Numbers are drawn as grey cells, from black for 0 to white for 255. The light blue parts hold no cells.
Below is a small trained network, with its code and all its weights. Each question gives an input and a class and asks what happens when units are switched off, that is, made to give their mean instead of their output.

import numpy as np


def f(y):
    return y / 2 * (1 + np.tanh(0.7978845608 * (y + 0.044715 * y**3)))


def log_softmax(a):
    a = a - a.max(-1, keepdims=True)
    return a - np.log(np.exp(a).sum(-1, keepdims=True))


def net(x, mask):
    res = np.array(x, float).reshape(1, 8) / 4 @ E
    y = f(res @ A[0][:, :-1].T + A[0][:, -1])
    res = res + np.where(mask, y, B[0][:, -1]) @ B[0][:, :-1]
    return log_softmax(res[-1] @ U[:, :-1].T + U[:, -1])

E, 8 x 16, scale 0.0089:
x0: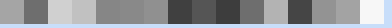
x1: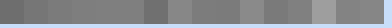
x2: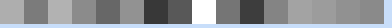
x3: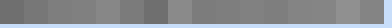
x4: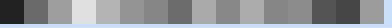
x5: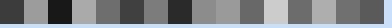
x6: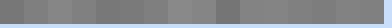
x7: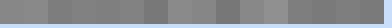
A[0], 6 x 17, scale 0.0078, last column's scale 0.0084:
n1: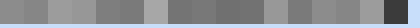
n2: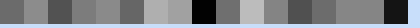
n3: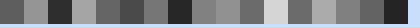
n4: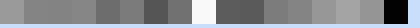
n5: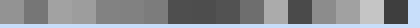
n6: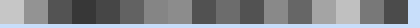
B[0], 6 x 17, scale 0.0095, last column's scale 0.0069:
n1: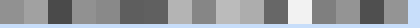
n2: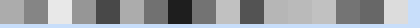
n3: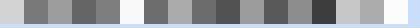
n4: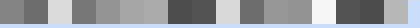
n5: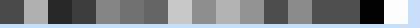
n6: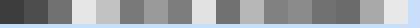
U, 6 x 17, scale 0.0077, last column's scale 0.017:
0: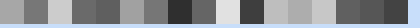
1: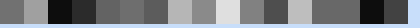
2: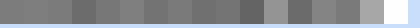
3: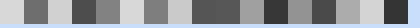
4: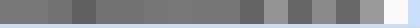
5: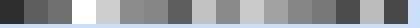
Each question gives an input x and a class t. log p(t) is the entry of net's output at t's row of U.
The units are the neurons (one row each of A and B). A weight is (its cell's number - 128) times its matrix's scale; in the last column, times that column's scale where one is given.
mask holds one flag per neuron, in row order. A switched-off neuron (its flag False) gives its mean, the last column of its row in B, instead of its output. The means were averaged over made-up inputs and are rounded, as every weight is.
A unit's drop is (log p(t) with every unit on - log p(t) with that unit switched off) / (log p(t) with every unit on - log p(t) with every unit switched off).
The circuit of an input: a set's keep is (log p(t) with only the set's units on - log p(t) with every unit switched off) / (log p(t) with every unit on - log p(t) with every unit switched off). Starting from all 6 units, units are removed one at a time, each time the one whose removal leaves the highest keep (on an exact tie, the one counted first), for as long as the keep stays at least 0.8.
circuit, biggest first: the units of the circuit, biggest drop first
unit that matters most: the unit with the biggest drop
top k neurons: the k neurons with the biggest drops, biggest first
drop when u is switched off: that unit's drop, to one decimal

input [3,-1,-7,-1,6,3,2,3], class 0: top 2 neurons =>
[n2, n6]
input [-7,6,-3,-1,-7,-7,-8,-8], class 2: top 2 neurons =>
[n5, n6]
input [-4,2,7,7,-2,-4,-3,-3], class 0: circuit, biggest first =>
[n4]
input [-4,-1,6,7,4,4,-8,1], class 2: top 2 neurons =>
[n2, n5]
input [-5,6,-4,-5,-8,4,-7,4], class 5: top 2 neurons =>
[n6, n5]
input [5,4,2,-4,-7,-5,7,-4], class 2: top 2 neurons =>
[n3, n6]
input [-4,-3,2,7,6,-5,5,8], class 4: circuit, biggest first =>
[n3, n6, n5]
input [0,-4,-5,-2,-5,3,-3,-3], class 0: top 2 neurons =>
[n2, n5]
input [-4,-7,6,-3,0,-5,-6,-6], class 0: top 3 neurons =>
[n3, n5, n4]
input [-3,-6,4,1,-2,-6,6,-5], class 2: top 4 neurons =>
[n3, n5, n2, n1]
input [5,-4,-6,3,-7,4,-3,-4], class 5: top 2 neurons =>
[n6, n4]
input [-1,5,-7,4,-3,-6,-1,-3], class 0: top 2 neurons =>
[n2, n3]
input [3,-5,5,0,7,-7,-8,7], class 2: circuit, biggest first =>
[n3, n6]
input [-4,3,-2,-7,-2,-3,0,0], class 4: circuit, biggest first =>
[n5, n3]
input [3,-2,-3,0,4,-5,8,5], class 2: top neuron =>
[n3]
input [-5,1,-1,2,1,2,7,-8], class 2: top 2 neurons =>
[n5, n1]
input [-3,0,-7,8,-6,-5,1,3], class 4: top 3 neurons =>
[n6, n4, n3]
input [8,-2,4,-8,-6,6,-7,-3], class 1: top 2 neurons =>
[n5, n1]
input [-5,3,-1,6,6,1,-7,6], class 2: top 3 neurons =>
[n5, n6, n1]
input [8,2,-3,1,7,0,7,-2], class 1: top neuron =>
[n5]
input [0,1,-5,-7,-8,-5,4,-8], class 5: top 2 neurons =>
[n6, n3]
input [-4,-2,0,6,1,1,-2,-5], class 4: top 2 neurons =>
[n5, n1]
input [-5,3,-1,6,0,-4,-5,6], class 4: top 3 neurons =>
[n5, n3, n1]
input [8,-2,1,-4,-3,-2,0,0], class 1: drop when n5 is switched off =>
0.6
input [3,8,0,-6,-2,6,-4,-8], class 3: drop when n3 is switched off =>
0.9
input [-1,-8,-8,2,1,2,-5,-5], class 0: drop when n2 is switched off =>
0.7
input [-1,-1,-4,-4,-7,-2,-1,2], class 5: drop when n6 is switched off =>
0.8
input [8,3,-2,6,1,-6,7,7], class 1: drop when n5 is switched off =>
0.6
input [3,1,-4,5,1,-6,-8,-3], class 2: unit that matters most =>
n3
